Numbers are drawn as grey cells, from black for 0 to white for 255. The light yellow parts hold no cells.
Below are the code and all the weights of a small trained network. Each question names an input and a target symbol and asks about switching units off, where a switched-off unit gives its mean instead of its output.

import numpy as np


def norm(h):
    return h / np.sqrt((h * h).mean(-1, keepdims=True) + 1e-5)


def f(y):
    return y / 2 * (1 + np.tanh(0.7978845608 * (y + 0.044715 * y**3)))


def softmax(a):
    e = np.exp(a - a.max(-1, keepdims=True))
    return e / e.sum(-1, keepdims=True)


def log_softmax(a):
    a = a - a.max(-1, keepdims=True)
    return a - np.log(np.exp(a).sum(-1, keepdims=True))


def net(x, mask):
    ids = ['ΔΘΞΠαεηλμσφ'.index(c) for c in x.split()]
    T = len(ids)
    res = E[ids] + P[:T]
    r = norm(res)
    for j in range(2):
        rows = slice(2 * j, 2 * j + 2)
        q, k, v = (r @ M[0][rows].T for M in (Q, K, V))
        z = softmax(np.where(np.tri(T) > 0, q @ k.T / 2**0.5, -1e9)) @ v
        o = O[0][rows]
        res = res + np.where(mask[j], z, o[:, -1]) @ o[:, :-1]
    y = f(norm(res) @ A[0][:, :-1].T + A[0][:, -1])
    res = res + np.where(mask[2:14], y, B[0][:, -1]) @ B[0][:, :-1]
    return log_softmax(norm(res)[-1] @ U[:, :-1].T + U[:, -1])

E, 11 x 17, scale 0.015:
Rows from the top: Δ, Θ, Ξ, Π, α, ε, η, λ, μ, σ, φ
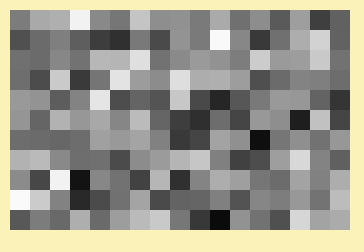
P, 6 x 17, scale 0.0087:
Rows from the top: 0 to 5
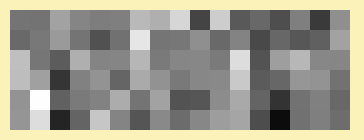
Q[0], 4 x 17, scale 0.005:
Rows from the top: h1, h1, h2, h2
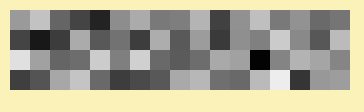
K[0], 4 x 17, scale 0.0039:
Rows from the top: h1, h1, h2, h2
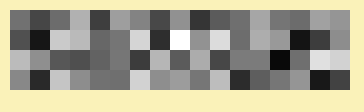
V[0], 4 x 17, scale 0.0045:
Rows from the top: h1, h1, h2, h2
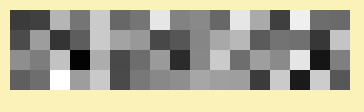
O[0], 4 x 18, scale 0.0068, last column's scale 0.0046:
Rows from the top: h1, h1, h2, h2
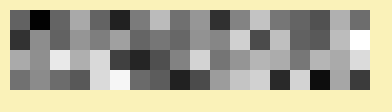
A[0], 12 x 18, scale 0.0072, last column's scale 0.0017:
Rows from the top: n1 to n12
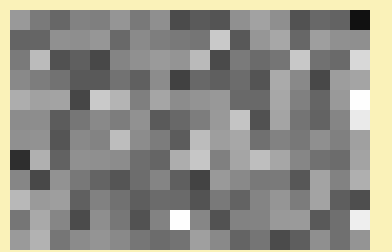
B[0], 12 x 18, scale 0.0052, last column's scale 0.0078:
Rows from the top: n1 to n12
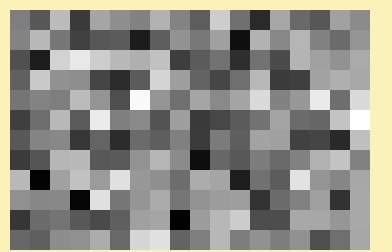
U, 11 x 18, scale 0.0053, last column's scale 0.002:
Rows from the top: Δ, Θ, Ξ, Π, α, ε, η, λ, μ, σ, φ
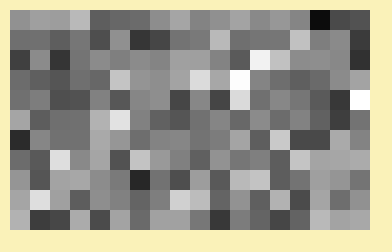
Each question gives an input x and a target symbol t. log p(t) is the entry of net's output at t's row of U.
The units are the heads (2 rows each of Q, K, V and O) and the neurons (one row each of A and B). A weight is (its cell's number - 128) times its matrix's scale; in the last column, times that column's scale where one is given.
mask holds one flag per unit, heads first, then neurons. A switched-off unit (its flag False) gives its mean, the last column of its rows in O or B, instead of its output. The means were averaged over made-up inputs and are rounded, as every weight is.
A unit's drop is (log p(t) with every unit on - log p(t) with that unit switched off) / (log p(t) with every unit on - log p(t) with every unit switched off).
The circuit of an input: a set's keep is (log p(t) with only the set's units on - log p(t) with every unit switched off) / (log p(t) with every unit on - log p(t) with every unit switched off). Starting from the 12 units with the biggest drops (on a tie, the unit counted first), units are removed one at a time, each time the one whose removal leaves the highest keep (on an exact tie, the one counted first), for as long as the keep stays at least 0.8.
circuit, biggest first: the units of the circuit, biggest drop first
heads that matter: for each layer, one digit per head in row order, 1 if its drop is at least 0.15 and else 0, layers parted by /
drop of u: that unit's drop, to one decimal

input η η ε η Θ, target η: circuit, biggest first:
(h1, n6, n5)
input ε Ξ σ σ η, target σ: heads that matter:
01
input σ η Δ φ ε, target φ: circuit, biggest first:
(h2, h1, n6)
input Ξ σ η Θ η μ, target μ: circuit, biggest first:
(h1, h2, n6)
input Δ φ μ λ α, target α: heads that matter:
10
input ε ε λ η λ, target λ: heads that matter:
00
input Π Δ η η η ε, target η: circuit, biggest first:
(h1, n1)
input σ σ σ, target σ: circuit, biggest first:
(h2)
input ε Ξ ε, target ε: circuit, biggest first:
(h2, h1)
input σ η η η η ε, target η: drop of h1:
1.2
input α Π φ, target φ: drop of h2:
0.3
